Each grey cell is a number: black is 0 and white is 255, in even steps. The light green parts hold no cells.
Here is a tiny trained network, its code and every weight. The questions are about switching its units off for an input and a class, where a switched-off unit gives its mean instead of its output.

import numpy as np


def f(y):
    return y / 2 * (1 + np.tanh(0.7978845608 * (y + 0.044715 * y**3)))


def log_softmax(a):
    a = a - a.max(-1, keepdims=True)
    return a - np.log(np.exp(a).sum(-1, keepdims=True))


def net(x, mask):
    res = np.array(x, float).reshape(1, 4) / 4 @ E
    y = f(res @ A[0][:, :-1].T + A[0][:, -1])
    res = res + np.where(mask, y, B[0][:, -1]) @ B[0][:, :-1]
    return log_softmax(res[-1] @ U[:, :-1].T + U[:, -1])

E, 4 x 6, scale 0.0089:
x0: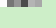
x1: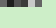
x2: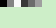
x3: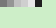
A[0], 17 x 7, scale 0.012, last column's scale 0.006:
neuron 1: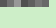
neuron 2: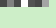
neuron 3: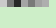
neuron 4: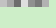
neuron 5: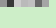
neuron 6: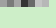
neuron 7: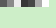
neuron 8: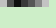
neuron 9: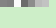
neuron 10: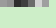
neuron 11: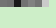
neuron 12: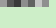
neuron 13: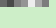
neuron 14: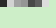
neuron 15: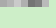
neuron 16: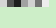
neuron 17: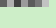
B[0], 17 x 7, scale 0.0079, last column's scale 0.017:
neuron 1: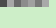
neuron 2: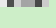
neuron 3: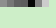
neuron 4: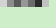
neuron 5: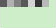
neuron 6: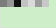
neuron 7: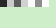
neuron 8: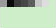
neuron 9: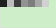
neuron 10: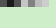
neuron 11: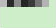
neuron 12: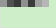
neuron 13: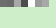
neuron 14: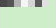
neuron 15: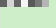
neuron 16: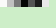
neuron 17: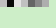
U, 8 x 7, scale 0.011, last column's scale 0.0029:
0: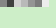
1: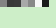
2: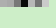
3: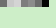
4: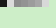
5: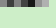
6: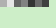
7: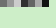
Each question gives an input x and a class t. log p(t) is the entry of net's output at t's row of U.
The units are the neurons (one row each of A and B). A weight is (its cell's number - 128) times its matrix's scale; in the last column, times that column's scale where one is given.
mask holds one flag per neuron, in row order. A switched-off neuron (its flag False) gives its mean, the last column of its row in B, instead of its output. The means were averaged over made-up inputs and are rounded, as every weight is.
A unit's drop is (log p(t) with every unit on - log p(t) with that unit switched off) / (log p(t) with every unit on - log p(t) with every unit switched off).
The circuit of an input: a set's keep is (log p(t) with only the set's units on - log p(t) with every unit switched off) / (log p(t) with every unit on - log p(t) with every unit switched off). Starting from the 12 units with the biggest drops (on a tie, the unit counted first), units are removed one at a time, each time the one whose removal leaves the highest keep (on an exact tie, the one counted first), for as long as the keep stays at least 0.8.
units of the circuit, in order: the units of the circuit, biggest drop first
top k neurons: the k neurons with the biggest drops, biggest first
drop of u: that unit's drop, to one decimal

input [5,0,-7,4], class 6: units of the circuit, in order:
[neuron 4]
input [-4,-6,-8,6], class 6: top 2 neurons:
[neuron 16; neuron 4]
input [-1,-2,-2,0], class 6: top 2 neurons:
[neuron 8; neuron 10]
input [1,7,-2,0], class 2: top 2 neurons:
[neuron 16; neuron 13]
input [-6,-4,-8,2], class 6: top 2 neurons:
[neuron 16; neuron 4]
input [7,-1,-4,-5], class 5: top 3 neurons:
[neuron 16; neuron 7; neuron 3]
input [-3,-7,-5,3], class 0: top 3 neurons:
[neuron 2; neuron 17; neuron 14]
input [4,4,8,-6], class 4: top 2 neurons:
[neuron 7; neuron 9]
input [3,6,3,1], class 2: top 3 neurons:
[neuron 14; neuron 15; neuron 10]
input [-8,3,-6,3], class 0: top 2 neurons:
[neuron 2; neuron 17]
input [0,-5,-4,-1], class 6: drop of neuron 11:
0.1
